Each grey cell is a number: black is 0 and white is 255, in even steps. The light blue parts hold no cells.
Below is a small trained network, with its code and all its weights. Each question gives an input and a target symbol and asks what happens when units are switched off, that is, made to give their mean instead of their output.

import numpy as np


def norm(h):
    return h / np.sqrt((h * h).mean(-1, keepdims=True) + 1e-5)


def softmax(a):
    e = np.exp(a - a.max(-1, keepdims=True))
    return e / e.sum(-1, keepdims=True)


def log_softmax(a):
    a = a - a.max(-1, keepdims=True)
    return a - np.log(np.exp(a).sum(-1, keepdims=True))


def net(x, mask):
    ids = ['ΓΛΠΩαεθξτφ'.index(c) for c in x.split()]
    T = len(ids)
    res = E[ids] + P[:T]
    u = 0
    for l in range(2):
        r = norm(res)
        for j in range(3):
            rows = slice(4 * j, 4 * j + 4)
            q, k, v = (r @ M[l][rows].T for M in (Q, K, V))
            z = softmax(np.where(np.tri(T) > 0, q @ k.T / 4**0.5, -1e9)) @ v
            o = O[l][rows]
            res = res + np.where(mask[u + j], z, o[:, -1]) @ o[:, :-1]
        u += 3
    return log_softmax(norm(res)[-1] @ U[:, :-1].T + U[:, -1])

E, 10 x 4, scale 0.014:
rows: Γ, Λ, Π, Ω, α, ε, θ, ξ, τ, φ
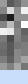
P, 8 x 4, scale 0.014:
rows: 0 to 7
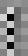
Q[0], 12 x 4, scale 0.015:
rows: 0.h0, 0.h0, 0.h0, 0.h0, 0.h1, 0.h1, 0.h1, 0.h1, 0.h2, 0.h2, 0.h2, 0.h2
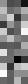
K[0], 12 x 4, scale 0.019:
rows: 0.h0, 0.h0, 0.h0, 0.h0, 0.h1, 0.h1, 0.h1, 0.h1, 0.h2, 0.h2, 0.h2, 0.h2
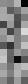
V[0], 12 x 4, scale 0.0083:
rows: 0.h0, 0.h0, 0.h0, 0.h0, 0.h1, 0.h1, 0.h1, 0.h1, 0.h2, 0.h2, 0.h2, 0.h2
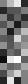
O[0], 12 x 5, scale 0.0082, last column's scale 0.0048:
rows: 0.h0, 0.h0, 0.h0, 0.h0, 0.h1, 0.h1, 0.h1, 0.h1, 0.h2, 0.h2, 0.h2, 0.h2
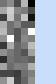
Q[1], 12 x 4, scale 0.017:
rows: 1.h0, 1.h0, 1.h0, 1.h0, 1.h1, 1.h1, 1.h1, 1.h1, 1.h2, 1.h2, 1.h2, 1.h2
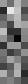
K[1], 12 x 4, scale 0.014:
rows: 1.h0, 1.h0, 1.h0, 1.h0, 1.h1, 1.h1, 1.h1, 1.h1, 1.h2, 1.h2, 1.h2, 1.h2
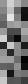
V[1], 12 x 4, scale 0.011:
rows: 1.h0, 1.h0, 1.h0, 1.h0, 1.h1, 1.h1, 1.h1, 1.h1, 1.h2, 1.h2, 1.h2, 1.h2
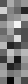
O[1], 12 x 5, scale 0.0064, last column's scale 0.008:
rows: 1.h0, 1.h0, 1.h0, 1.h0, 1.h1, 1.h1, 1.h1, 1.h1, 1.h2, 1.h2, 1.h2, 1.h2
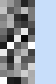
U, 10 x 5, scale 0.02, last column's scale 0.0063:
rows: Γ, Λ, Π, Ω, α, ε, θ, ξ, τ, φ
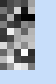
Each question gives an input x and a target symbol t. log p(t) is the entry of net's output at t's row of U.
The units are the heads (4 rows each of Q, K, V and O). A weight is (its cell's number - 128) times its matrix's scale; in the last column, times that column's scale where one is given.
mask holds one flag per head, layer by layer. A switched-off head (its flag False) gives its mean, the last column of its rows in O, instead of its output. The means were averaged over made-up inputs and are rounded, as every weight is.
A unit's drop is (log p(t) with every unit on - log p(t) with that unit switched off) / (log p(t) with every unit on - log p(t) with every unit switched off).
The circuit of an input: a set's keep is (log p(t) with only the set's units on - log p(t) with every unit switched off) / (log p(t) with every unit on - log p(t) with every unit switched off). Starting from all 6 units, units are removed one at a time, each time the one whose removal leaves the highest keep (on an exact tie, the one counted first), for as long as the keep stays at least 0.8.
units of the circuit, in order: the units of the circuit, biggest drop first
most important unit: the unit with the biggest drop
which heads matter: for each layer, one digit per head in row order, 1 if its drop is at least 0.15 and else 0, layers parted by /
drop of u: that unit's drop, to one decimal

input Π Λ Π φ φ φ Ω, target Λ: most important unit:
0.h2
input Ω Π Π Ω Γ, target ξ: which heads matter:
100 / 010
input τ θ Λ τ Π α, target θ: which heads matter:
010 / 000
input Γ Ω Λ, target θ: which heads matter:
101 / 010
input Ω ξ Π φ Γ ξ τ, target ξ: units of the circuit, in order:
0.h0, 0.h1
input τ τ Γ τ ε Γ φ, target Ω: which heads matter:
001 / 001
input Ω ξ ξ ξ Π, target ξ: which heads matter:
110 / 010
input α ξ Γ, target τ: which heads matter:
111 / 100
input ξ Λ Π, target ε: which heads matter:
111 / 101
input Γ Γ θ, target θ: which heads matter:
001 / 000
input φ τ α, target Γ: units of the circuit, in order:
0.h2, 0.h0, 1.h0
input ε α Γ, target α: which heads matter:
111 / 101
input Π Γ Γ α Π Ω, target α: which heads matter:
101 / 001
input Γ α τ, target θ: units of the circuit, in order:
0.h2
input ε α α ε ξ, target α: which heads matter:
110 / 101
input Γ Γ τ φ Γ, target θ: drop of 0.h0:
0.0
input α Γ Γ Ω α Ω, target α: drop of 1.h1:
0.1
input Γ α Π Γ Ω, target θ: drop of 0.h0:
0.2
